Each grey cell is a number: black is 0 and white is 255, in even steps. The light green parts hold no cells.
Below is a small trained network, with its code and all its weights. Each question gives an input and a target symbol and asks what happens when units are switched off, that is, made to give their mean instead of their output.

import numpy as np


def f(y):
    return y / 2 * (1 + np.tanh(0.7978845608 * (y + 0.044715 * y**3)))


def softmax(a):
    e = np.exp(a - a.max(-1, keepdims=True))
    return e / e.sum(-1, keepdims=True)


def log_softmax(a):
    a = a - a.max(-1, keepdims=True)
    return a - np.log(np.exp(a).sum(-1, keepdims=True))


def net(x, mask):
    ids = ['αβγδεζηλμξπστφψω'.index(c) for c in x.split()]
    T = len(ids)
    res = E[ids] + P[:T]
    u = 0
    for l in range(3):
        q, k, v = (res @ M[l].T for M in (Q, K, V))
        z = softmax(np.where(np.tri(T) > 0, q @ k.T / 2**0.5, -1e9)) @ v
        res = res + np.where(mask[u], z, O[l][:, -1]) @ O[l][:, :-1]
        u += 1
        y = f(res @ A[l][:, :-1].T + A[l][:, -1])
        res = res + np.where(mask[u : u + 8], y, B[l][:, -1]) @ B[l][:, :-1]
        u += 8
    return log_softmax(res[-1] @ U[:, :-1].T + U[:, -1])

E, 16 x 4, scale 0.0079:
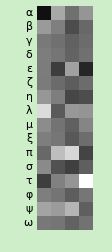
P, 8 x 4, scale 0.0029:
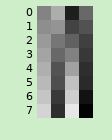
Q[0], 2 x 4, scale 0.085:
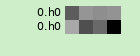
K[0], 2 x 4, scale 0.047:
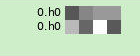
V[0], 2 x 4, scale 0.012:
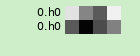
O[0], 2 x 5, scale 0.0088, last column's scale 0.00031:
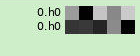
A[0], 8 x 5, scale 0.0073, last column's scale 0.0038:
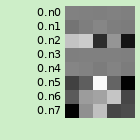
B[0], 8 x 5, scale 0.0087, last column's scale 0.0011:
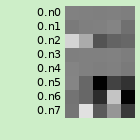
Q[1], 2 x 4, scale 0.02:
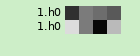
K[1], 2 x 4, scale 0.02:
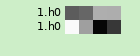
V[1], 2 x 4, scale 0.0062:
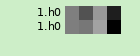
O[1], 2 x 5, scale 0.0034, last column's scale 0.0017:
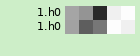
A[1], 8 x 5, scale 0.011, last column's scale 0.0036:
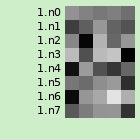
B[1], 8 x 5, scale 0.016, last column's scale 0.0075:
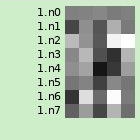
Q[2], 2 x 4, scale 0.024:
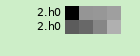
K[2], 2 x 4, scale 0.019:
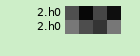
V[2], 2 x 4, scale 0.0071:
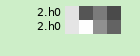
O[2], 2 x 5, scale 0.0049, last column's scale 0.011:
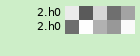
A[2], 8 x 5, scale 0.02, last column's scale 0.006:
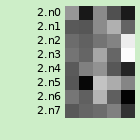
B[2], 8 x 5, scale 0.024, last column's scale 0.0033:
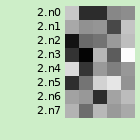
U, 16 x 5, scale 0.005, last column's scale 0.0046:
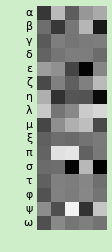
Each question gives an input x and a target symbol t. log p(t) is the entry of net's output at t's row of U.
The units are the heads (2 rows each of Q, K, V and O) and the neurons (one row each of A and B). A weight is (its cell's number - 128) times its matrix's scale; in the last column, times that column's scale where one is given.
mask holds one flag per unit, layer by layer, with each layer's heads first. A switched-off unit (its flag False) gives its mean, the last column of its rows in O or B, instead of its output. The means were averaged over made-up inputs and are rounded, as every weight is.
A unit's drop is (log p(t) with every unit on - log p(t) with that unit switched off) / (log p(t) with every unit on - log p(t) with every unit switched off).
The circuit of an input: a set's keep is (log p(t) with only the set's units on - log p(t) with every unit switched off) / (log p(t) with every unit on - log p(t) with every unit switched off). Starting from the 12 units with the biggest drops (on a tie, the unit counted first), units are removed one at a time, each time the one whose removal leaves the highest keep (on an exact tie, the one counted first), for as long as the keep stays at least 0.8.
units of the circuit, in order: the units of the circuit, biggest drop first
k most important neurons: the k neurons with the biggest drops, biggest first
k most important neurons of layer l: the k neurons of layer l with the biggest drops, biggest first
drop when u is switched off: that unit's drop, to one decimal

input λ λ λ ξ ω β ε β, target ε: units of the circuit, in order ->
0.h0, 1.n4, 1.n2
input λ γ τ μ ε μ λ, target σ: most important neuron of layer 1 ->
1.n6
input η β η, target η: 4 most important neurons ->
1.n2, 2.n0, 1.n6, 1.n3
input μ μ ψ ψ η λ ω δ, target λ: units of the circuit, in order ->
0.h0, 1.n2, 2.n3
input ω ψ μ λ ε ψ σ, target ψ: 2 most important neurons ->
1.n2, 2.n3
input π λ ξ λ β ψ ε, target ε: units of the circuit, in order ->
0.h0, 1.n4
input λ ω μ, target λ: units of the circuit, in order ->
0.h0, 1.n2, 2.n3
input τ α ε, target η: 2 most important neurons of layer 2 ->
2.n4, 2.n7
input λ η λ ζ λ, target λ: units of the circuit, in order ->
1.n2, 0.h0
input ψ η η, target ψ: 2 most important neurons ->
1.n2, 2.n3
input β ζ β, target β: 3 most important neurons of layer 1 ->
1.n3, 1.n2, 1.n4
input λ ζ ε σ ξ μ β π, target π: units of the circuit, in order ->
0.h0, 2.h0
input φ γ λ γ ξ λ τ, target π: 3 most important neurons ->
2.n1, 1.n6, 1.n4
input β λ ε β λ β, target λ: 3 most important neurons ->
1.n2, 2.n3, 2.n2
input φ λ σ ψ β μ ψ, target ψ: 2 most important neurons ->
2.n3, 1.n2
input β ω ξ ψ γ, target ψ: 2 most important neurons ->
1.n2, 2.n3
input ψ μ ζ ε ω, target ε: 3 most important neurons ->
1.n4, 1.n2, 0.n2
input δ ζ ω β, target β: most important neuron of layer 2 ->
2.n0
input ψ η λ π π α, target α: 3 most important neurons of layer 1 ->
1.n6, 1.n4, 1.n2
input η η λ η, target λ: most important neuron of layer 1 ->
1.n2
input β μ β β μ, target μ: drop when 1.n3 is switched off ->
0.9
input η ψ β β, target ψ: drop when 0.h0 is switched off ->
0.5
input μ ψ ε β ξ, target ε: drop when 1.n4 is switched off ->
0.5
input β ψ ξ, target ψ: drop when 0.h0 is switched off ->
0.6
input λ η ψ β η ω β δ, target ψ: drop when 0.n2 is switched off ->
0.0
